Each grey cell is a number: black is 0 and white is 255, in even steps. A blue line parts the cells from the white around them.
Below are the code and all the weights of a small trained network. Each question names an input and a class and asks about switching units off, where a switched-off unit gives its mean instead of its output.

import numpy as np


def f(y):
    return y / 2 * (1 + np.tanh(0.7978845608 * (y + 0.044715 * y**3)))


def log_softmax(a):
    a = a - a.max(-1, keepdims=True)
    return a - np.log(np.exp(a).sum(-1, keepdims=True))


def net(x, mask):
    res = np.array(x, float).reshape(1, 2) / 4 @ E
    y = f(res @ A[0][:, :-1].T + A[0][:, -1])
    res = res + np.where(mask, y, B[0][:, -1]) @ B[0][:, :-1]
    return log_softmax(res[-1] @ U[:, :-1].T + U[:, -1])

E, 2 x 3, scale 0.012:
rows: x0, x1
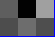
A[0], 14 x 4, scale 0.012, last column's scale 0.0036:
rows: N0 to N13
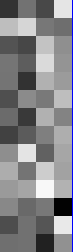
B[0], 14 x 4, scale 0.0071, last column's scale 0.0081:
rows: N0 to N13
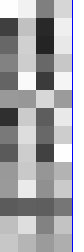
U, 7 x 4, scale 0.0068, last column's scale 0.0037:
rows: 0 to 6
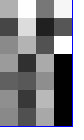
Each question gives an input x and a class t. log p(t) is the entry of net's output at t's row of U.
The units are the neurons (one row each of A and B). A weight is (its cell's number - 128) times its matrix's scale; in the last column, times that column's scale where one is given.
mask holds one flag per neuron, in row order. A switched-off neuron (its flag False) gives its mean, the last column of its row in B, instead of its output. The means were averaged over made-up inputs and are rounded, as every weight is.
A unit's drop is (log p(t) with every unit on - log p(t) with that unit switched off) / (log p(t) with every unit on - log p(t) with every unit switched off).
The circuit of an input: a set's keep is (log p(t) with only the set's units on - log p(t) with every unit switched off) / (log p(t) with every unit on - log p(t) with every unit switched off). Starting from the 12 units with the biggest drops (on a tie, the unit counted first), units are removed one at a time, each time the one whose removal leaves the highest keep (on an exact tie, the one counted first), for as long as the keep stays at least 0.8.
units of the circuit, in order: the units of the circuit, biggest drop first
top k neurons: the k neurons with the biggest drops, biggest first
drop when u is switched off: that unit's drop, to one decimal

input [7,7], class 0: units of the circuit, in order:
N0
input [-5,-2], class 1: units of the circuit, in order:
N1; N0
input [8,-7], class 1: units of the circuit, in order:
N6; N2
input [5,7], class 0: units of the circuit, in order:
N0; N12
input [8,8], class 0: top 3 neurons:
N0; N12; N13
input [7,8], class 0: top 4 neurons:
N0; N12; N13; N1
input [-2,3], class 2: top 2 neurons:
N4; N10
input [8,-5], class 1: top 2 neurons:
N6; N2
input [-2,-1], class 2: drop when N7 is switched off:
0.1
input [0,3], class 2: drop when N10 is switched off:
0.2
